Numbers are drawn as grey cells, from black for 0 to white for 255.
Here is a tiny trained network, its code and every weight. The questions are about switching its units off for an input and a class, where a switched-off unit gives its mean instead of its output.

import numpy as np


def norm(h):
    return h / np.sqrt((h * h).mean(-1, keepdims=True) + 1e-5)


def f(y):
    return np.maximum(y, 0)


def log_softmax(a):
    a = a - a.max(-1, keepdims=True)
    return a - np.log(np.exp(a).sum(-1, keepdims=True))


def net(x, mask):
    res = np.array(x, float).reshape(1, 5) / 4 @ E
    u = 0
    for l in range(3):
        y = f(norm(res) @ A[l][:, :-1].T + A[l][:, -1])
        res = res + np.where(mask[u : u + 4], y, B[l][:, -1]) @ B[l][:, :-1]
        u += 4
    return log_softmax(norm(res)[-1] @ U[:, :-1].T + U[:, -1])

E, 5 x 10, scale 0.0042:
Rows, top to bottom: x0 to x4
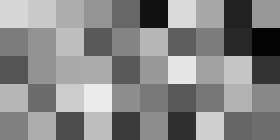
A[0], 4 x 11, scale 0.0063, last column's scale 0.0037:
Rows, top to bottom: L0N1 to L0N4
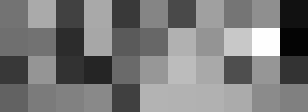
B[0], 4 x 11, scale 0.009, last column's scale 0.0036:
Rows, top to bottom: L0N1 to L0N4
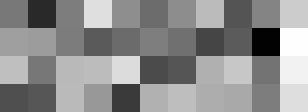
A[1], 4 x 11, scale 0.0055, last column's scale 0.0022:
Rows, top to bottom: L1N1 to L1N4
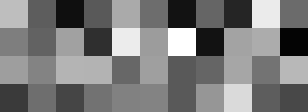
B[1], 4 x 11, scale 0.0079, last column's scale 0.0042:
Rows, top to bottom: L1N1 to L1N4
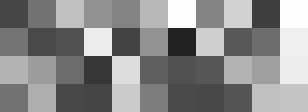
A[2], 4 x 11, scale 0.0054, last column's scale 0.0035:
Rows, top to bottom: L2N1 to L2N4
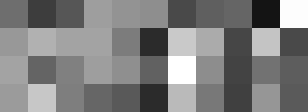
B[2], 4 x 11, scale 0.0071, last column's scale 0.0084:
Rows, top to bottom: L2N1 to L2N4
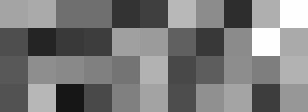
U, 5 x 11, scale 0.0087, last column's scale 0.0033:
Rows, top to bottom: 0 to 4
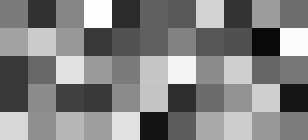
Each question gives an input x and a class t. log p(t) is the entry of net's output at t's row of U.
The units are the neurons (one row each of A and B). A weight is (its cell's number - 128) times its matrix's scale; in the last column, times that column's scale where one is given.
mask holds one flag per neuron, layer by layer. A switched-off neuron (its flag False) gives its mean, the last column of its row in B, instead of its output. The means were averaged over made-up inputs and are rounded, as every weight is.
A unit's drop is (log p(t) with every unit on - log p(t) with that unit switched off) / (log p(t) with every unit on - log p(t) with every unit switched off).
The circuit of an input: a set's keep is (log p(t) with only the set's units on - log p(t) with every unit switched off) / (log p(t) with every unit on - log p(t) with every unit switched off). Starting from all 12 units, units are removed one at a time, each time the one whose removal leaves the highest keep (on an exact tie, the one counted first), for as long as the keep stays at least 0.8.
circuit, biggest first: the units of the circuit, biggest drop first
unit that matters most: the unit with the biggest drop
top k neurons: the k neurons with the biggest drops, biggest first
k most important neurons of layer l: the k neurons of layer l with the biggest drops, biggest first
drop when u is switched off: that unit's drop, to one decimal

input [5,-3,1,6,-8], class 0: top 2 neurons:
L1N2, L0N3
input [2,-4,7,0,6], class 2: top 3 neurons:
L0N4, L1N2, L2N1
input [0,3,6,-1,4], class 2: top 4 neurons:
L0N4, L1N2, L0N2, L2N1
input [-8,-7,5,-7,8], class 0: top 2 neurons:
L0N1, L0N4
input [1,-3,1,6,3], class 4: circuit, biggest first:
L1N3
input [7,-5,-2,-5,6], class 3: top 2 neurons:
L2N2, L1N2
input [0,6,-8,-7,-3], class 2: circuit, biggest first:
L1N1, L0N2
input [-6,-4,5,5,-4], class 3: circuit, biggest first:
L1N4, L1N1
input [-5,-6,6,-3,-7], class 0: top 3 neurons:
L1N2, L1N1, L2N1
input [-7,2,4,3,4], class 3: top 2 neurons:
L1N4, L1N1
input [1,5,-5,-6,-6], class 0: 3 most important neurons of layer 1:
L1N2, L1N3, L1N4
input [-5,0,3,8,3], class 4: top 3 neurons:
L1N3, L2N2, L2N3
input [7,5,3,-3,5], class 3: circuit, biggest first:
L2N2, L0N2, L1N2, L2N1
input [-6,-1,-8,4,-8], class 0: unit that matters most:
L1N2
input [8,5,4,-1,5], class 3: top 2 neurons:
L2N2, L0N2
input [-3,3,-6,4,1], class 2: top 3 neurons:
L1N1, L0N2, L0N3
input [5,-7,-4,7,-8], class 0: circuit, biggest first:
L1N2, L0N3
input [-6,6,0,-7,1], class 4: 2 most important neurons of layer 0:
L0N3, L0N2
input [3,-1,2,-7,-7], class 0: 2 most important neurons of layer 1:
L1N2, L1N3
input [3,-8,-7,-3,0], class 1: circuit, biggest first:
L0N2
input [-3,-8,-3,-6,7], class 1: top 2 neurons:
L0N2, L1N2
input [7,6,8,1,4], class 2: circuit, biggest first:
L0N2, L2N1
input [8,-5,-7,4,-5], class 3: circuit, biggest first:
L2N2, L0N3
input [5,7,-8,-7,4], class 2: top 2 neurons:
L1N1, L0N2
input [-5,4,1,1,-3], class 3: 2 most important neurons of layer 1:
L1N4, L1N3
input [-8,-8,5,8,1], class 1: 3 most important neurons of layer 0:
L0N2, L0N3, L0N1
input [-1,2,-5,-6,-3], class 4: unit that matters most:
L0N3
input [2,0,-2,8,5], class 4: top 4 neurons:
L1N3, L1N2, L2N1, L0N4
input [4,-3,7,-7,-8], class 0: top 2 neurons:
L1N2, L1N1
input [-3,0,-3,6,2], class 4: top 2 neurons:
L1N3, L2N2
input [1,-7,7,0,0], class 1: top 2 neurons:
L0N2, L1N1
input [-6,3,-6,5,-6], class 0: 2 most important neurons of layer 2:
L2N1, L2N2
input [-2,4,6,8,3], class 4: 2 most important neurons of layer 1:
L1N3, L1N1
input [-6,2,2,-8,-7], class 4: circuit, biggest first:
L0N3
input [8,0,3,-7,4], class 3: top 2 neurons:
L2N2, L1N2
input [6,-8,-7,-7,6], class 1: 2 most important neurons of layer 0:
L0N2, L0N4
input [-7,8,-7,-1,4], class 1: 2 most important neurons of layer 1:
L1N1, L1N2
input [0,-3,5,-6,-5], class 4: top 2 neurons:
L0N3, L1N1
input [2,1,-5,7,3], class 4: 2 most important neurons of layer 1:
L1N3, L1N2
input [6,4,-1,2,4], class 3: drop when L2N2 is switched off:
0.3
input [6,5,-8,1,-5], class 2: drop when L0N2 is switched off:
0.6
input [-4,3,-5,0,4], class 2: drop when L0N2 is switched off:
0.3
